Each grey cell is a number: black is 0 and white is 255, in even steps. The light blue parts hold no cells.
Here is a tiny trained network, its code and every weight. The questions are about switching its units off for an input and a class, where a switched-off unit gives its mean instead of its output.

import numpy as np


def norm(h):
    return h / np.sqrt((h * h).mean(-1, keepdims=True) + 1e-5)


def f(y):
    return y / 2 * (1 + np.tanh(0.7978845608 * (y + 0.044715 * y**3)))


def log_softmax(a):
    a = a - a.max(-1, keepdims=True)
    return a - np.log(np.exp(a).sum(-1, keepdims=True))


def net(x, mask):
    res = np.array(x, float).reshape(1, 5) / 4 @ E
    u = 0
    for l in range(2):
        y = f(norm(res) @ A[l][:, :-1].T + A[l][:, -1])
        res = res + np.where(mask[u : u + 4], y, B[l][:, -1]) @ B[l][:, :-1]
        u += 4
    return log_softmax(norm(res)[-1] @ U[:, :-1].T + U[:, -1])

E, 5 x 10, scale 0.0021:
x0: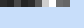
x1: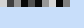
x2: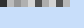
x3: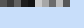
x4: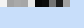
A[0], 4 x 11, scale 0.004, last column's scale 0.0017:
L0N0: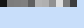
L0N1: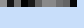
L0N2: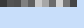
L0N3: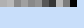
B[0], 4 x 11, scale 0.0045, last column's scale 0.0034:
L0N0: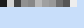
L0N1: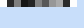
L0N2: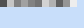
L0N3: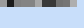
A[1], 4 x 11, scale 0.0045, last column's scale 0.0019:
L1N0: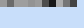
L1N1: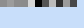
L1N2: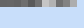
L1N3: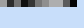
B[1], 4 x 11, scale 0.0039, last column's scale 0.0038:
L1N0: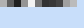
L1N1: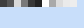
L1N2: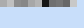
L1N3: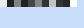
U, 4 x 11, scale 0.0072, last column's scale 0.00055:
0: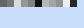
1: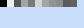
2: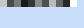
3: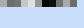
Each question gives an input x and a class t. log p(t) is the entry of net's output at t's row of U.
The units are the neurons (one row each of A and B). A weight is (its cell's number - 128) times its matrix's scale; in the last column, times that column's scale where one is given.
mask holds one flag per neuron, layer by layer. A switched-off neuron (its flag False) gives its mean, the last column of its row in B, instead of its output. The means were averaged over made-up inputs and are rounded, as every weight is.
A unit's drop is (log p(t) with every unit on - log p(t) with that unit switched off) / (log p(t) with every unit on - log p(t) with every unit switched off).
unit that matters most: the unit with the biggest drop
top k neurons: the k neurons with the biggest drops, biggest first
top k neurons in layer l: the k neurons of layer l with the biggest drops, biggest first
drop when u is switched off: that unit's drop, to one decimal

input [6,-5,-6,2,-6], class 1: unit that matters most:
L0N0
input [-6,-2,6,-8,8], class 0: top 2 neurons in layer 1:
[L1N1, L1N2]
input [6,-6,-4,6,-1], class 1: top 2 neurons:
[L0N0, L0N2]
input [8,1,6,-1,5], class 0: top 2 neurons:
[L1N1, L0N1]
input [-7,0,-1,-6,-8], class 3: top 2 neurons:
[L0N3, L1N0]
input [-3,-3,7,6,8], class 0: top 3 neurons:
[L1N1, L0N1, L1N2]
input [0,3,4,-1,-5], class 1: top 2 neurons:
[L0N0, L1N3]
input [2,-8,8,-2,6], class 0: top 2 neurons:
[L1N1, L0N0]
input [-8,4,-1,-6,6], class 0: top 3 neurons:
[L1N1, L0N1, L1N2]
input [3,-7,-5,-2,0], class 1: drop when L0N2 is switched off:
0.1
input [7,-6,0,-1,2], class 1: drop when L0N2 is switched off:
0.0
